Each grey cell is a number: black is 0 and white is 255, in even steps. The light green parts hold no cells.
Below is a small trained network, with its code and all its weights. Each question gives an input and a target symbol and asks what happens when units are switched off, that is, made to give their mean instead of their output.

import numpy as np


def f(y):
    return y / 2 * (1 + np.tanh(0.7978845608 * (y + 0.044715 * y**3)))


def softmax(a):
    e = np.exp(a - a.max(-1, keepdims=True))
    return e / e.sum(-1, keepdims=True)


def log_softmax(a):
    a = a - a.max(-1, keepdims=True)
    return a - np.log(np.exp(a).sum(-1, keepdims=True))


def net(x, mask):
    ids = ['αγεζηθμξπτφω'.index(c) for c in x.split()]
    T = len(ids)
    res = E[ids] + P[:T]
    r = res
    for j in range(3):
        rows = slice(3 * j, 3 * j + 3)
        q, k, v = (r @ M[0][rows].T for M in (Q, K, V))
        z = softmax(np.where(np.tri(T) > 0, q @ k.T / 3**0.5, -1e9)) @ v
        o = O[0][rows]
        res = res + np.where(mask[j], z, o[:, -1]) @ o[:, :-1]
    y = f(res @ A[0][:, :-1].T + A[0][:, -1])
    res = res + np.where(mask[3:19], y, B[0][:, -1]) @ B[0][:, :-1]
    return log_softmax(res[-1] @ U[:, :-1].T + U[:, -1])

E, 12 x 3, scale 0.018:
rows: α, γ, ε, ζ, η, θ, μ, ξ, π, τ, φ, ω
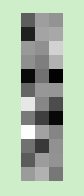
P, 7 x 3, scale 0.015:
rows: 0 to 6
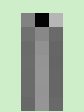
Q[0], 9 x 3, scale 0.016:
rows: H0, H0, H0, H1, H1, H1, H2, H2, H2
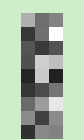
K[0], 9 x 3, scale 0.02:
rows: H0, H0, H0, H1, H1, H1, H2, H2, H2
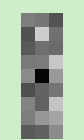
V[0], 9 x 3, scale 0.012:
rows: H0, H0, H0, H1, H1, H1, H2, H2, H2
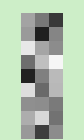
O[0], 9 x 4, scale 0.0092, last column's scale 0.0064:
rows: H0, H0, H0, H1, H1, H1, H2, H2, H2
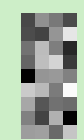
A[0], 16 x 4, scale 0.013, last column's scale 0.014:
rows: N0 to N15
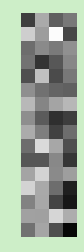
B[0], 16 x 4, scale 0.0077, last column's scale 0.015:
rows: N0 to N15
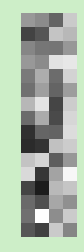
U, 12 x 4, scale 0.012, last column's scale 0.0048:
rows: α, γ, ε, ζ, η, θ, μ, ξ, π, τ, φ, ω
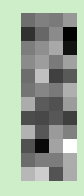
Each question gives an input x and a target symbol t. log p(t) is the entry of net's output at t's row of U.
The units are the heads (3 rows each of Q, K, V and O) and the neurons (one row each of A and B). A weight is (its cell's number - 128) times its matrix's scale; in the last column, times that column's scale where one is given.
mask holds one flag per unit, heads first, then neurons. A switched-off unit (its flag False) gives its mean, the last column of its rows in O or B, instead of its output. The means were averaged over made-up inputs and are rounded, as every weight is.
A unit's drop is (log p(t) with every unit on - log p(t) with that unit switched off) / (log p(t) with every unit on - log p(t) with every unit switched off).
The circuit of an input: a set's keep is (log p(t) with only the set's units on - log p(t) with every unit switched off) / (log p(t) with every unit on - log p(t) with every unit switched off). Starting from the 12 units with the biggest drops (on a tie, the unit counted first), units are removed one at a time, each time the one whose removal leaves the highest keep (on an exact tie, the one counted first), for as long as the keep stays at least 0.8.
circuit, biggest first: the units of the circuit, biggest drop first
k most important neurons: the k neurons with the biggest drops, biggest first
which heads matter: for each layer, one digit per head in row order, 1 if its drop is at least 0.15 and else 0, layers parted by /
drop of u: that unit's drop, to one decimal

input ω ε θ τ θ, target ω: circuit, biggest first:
[N12 N9]
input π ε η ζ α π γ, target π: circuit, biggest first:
[H1 N12 N11]
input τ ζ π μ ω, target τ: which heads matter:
101
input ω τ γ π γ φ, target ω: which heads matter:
100
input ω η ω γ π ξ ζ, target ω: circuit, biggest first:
[N9]
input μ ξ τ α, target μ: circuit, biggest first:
[H1 N12 N9 N14]
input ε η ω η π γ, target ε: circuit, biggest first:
[H1 N9 N14 H0]
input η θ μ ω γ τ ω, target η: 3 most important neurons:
[N11 N9 N12]
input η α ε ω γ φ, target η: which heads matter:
011
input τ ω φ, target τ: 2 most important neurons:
[N9 N11]
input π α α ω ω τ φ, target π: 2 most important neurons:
[N12 N11]
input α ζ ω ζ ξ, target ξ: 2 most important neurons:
[N7 N8]
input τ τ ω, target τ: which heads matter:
100
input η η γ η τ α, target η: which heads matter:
011
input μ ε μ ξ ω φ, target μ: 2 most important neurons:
[N12 N6]
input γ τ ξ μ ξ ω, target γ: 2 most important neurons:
[N9 N6]
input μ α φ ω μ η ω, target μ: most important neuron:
[N14]
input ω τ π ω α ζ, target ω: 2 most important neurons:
[N12 N8]
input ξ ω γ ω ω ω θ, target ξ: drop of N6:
0.1
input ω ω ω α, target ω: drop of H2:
0.2
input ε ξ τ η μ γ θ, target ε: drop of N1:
0.2
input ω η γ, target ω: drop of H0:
0.4
